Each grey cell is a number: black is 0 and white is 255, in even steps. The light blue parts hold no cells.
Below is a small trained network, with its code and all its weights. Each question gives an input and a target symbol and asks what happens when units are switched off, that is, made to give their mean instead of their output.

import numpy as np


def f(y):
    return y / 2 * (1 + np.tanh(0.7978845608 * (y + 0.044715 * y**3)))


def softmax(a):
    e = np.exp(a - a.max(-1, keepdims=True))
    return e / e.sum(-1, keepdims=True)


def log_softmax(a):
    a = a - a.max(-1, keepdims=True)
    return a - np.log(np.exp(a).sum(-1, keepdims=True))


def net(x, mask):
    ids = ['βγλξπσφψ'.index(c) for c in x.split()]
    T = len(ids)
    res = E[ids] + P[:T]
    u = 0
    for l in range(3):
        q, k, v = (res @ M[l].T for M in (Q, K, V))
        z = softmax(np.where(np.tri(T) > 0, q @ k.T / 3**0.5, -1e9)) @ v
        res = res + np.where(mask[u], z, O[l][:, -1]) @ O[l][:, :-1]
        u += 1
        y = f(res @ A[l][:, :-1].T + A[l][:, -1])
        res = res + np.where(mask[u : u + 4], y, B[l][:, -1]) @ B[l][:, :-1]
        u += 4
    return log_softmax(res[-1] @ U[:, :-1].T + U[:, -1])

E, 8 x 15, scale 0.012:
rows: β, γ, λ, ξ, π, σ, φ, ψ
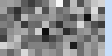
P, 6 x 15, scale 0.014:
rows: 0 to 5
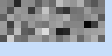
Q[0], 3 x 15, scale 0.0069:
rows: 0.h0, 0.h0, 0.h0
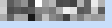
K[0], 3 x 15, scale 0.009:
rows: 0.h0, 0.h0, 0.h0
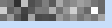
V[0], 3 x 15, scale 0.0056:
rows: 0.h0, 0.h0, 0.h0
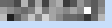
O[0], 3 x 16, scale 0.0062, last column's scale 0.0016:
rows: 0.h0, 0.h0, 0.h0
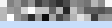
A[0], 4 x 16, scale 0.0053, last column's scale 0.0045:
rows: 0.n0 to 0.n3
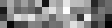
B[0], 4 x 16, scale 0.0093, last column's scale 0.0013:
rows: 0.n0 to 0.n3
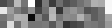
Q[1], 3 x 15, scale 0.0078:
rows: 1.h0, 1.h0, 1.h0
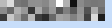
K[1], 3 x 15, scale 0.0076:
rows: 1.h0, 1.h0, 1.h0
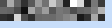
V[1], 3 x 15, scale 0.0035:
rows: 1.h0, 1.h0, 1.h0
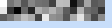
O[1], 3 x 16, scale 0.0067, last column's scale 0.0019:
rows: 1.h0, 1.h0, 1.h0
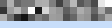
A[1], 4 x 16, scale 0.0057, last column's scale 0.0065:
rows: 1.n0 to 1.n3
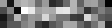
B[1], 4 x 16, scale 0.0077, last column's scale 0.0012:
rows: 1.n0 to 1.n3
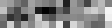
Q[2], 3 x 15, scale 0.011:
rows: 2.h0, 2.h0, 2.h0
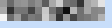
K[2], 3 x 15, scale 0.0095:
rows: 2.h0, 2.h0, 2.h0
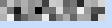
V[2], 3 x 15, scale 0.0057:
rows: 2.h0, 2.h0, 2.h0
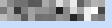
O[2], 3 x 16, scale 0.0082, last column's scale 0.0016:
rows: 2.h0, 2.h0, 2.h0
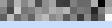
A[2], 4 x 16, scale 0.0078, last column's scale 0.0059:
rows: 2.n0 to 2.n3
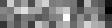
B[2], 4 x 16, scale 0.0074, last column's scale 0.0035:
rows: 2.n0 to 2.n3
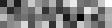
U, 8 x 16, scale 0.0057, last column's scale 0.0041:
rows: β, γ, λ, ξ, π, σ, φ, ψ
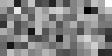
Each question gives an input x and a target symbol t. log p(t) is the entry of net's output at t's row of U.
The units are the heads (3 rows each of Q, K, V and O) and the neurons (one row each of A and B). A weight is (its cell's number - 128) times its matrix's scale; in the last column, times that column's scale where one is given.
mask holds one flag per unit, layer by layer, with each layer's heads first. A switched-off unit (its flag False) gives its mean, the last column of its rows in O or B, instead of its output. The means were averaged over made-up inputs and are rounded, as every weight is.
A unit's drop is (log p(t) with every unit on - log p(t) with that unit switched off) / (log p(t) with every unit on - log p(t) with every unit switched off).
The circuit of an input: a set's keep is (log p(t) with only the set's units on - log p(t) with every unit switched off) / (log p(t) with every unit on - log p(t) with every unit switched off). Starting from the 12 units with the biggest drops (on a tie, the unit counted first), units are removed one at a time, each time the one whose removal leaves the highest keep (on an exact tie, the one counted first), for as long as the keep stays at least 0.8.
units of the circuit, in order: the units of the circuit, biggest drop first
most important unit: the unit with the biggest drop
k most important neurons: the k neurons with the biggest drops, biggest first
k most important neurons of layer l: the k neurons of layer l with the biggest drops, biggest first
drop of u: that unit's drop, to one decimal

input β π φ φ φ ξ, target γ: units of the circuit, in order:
[2.h0]
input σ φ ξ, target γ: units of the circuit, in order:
[2.h0; 2.n1]
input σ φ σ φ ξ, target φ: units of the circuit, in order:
[0.h0; 1.n2]
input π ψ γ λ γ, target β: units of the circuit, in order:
[0.h0; 1.n0]
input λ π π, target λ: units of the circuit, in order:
[2.h0; 2.n3]
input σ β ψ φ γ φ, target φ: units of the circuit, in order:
[1.h0; 2.n1; 2.h0]
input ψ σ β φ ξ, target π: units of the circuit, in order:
[0.n0; 1.h0; 0.h0]
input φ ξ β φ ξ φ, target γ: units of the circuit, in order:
[1.h0; 2.h0; 0.h0]
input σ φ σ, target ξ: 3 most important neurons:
[0.n1; 1.n2; 2.n0]
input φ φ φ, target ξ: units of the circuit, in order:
[2.n0; 2.h0]
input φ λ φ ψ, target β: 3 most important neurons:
[1.n3; 0.n0; 0.n3]
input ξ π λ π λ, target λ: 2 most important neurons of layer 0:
[0.n3; 0.n1]
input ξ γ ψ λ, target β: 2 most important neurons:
[1.n1; 0.n2]
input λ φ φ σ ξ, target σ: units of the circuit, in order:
[0.h0]
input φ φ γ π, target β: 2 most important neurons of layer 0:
[0.n0; 0.n1]
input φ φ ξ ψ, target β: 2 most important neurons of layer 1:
[1.n1; 1.n3]
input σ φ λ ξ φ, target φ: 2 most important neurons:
[1.n2; 1.n3]
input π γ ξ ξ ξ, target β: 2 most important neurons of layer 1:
[1.n0; 1.n2]
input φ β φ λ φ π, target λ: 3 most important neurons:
[2.n3; 0.n1; 0.n0]
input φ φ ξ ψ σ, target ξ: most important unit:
2.h0
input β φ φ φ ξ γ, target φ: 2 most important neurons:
[0.n1; 1.n0]
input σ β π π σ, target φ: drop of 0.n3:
0.0
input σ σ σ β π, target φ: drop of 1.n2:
0.3
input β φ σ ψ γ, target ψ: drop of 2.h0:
0.7
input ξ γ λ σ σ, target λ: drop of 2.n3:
0.6
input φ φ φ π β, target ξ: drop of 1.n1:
0.1
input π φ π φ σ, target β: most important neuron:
[1.n0]
